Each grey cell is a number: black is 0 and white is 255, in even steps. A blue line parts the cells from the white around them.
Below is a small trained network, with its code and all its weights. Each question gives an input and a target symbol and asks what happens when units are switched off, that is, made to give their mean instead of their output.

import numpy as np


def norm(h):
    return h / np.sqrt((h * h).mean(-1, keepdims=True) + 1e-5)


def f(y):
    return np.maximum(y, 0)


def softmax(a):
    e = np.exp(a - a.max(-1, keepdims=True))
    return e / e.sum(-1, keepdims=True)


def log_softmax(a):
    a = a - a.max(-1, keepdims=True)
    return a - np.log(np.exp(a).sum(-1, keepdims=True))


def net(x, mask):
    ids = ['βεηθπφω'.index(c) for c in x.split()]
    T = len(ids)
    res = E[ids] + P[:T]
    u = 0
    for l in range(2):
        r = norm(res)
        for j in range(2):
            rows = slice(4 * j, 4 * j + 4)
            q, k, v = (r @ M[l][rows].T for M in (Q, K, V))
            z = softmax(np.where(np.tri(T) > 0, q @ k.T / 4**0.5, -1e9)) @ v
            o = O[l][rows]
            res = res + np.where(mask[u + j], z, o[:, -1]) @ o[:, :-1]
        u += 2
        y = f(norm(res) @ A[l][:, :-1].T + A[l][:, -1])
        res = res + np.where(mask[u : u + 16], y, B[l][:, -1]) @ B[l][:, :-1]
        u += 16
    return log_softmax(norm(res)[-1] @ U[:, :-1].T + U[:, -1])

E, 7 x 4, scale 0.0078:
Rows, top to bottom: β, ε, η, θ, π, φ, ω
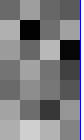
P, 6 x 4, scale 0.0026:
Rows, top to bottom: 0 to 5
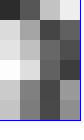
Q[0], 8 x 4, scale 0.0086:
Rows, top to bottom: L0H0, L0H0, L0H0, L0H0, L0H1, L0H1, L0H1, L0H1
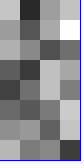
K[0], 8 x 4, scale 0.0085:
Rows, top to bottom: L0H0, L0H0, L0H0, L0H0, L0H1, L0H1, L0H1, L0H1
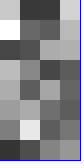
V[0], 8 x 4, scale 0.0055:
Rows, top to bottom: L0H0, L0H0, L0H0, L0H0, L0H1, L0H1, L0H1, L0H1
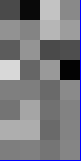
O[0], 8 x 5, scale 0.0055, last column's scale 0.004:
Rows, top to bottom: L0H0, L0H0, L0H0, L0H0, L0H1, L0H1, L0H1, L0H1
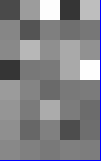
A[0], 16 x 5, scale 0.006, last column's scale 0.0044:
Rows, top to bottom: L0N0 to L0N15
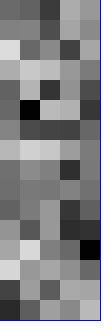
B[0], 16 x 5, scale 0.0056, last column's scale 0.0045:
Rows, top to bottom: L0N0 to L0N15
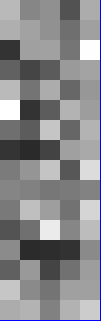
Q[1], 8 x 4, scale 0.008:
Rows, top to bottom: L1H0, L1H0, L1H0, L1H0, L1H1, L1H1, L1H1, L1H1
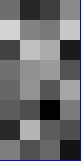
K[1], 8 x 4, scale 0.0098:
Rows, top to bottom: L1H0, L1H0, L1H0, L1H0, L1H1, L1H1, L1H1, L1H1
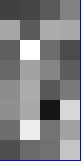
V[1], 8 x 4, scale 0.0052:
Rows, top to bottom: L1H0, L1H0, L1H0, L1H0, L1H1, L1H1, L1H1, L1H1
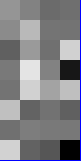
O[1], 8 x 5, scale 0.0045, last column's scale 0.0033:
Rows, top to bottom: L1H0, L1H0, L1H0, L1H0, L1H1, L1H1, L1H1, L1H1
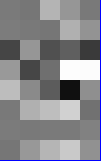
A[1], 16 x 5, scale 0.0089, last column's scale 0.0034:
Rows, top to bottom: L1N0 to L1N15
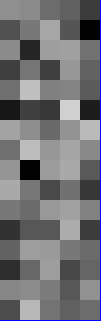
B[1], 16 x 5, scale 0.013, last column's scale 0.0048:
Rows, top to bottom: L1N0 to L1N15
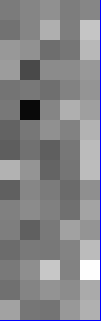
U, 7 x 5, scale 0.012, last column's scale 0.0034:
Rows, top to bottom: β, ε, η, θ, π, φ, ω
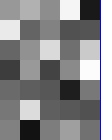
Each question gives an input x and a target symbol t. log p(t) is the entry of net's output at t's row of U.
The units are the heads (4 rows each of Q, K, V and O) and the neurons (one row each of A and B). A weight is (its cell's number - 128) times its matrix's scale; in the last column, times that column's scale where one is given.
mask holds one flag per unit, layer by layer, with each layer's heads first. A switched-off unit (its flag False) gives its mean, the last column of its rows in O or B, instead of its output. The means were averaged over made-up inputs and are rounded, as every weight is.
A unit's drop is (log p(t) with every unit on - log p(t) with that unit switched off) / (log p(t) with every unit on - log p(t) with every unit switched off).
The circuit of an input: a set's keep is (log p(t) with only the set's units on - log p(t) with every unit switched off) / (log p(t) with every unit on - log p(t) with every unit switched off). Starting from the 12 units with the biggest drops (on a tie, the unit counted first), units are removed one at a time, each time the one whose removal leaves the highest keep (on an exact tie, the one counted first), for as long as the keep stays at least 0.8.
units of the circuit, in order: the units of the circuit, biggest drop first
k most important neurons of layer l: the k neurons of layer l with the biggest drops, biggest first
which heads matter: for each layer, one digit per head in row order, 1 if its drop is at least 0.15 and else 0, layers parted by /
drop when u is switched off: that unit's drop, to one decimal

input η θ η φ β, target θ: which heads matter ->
10 / 00
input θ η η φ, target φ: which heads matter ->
11 / 00
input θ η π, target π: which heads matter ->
10 / 01
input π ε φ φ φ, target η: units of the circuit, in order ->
L1H0
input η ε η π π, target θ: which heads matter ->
10 / 00
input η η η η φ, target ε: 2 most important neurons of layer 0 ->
L0N0; L0N4
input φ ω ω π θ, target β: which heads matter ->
10 / 01
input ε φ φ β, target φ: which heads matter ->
10 / 10
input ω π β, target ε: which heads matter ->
10 / 10
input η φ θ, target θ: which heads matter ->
00 / 10
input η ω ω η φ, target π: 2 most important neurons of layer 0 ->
L0N7; L0N3
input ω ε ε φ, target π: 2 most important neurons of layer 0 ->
L0N8; L0N11
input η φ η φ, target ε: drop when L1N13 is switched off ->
0.2
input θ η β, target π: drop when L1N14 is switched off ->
0.0
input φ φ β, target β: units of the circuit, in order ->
L0H0
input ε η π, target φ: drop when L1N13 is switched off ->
0.2
